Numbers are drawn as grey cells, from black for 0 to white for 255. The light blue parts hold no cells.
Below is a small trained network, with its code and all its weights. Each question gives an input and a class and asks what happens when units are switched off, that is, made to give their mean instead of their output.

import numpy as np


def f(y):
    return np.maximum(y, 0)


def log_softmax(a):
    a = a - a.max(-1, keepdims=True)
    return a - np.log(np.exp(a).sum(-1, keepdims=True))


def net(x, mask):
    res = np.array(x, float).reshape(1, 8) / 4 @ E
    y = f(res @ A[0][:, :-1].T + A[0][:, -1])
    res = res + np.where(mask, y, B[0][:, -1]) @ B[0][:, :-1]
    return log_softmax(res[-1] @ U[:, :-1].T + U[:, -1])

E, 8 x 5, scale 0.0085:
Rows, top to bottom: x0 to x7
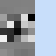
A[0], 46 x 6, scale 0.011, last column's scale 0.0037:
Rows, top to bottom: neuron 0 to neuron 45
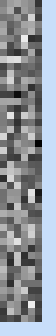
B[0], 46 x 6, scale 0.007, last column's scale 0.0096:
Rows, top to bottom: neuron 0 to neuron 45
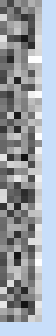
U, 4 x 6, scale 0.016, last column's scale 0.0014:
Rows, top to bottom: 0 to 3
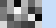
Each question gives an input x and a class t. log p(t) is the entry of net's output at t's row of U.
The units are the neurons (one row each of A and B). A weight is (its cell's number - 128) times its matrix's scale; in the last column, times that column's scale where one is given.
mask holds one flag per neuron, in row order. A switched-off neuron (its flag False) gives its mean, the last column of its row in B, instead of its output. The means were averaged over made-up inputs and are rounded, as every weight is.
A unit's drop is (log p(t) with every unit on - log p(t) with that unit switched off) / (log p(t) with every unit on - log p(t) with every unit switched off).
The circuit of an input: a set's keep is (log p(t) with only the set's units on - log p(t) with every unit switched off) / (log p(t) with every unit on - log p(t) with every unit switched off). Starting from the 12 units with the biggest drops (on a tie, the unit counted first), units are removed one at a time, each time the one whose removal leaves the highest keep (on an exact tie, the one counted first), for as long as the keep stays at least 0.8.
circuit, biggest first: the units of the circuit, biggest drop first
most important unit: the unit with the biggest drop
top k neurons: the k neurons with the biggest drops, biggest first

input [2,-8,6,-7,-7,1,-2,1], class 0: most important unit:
neuron 37
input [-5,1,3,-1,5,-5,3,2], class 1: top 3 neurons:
neuron 8; neuron 25; neuron 23
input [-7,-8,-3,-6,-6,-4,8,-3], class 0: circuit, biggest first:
neuron 36; neuron 29
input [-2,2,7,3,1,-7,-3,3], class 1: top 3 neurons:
neuron 25; neuron 23; neuron 10
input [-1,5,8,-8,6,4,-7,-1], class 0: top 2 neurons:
neuron 37; neuron 29
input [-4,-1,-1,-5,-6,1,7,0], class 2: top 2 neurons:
neuron 8; neuron 34
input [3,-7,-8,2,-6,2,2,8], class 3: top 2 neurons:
neuron 43; neuron 27
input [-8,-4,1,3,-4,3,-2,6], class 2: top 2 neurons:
neuron 8; neuron 36
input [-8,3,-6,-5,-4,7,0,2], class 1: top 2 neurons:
neuron 19; neuron 21
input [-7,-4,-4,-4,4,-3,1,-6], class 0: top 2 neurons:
neuron 36; neuron 8
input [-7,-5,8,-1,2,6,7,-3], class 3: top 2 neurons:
neuron 5; neuron 22
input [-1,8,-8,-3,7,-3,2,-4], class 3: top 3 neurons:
neuron 43; neuron 28; neuron 27
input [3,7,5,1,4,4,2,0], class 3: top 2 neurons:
neuron 22; neuron 5
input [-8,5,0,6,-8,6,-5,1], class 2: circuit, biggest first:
neuron 8
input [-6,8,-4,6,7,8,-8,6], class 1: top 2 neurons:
neuron 19; neuron 32
